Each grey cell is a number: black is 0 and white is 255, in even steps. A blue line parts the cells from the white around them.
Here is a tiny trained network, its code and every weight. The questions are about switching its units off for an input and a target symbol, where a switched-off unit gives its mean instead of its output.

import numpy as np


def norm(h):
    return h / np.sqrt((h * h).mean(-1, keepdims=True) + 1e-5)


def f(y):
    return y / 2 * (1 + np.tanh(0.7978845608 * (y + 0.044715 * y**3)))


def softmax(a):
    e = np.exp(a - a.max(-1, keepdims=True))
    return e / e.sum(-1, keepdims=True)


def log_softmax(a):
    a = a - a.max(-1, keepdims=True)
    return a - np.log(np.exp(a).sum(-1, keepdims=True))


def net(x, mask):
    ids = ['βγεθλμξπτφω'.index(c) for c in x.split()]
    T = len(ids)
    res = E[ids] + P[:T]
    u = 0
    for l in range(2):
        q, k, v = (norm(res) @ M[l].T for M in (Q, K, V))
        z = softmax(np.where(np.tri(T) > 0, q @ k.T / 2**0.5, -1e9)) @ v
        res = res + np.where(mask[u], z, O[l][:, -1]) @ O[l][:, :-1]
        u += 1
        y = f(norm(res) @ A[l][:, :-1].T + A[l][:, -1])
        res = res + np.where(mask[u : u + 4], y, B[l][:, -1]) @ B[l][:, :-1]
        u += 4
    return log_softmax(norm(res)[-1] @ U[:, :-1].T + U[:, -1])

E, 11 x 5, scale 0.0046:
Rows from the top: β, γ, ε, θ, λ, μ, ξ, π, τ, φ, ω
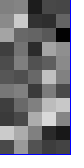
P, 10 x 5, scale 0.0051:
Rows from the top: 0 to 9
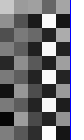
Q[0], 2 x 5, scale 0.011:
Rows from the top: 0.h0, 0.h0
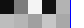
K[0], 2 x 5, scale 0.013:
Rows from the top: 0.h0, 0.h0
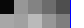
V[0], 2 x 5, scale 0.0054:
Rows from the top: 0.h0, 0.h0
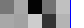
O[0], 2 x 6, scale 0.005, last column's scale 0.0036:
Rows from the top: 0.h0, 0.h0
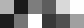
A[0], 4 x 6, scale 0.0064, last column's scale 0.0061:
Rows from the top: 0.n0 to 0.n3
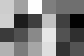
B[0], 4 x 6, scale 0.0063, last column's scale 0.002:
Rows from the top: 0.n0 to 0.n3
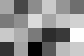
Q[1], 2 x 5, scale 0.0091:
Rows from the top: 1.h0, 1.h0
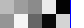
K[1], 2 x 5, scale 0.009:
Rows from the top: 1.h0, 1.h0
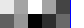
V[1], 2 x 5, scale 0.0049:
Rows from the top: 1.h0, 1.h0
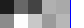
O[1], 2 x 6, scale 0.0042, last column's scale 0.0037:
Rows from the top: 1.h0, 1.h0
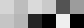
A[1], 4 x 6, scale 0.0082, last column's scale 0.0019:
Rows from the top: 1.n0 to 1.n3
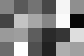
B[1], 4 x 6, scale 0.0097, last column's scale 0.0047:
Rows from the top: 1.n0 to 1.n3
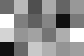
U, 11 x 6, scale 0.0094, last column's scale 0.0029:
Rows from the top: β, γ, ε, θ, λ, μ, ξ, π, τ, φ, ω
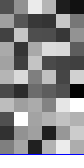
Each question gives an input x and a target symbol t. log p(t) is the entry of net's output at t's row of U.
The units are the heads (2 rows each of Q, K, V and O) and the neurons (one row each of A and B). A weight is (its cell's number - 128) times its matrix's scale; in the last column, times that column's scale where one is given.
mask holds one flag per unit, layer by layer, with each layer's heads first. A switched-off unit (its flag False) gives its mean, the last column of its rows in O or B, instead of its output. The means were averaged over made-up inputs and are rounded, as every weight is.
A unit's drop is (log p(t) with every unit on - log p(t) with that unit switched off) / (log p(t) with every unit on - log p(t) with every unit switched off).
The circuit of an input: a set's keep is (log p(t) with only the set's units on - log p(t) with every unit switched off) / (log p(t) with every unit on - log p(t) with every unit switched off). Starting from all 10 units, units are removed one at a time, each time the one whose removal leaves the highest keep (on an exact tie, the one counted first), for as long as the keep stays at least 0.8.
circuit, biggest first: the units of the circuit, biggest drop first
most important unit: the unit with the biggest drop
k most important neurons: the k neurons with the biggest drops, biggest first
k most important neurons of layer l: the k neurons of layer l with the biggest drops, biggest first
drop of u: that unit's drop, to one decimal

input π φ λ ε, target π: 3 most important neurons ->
(1.n2; 0.n3; 0.n2)
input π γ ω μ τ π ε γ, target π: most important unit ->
1.n2
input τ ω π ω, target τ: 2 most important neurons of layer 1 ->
(1.n3; 1.n2)
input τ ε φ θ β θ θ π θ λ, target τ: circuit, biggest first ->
(0.h0; 1.h0; 1.n3)
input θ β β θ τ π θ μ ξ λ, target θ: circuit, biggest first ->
(0.h0; 0.n1)
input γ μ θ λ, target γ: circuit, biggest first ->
(1.h0; 0.n3)
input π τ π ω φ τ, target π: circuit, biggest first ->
(1.n2; 0.n2; 1.h0; 0.n3)
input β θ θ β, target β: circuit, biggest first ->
(0.n1; 1.h0; 1.n2)
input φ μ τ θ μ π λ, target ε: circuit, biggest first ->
(1.n0; 1.n1)
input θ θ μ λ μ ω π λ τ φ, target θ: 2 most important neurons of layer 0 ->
(0.n1; 0.n2)
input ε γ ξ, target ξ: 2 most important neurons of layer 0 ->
(0.n2; 0.n1)
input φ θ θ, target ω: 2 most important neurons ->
(1.n0; 1.n3)
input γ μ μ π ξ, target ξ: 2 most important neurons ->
(0.n2; 1.n2)
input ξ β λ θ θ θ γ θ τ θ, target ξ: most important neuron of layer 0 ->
(0.n1)
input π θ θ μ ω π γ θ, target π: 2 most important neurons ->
(1.n2; 0.n2)
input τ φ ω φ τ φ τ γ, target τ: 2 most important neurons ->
(1.n3; 1.n2)
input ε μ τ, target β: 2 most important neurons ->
(1.n2; 0.n1)
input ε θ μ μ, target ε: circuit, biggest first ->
(0.h0; 1.h0; 0.n2)
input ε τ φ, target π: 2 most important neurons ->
(1.n2; 0.n3)
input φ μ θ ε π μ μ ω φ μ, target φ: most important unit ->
1.h0
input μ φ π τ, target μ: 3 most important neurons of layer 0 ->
(0.n2; 0.n1; 0.n3)
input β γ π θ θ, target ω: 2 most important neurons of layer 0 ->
(0.n1; 0.n2)
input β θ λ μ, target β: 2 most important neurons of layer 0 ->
(0.n1; 0.n2)
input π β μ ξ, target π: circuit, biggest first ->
(1.n2; 0.h0; 1.h0)
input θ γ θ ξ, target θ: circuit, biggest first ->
(0.h0; 0.n1)
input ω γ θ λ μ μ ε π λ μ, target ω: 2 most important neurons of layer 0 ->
(0.n3; 0.n0)
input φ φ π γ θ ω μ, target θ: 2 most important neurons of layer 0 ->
(0.n3; 0.n2)
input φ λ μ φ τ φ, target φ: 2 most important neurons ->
(1.n3; 0.n3)
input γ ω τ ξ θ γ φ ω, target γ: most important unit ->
1.h0
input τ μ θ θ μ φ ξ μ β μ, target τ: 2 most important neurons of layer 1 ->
(1.n3; 1.n2)
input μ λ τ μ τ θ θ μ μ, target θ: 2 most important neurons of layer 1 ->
(1.n0; 1.n3)
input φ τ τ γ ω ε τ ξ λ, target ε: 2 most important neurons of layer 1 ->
(1.n2; 1.n1)
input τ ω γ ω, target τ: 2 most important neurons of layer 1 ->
(1.n3; 1.n2)
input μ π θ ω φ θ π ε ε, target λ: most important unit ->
1.h0
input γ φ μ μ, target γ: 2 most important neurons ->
(0.n3; 0.n2)
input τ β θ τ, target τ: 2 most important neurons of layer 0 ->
(0.n3; 0.n2)
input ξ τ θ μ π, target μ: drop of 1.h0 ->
0.1
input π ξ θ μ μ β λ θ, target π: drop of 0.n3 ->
0.3
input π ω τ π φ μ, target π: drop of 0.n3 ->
0.2
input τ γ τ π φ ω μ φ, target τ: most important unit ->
0.h0
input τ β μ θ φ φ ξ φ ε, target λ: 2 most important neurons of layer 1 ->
(1.n0; 1.n3)
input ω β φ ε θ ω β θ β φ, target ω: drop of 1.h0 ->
0.2
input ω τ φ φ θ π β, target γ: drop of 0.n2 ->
0.5
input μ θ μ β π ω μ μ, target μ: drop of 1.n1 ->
0.0
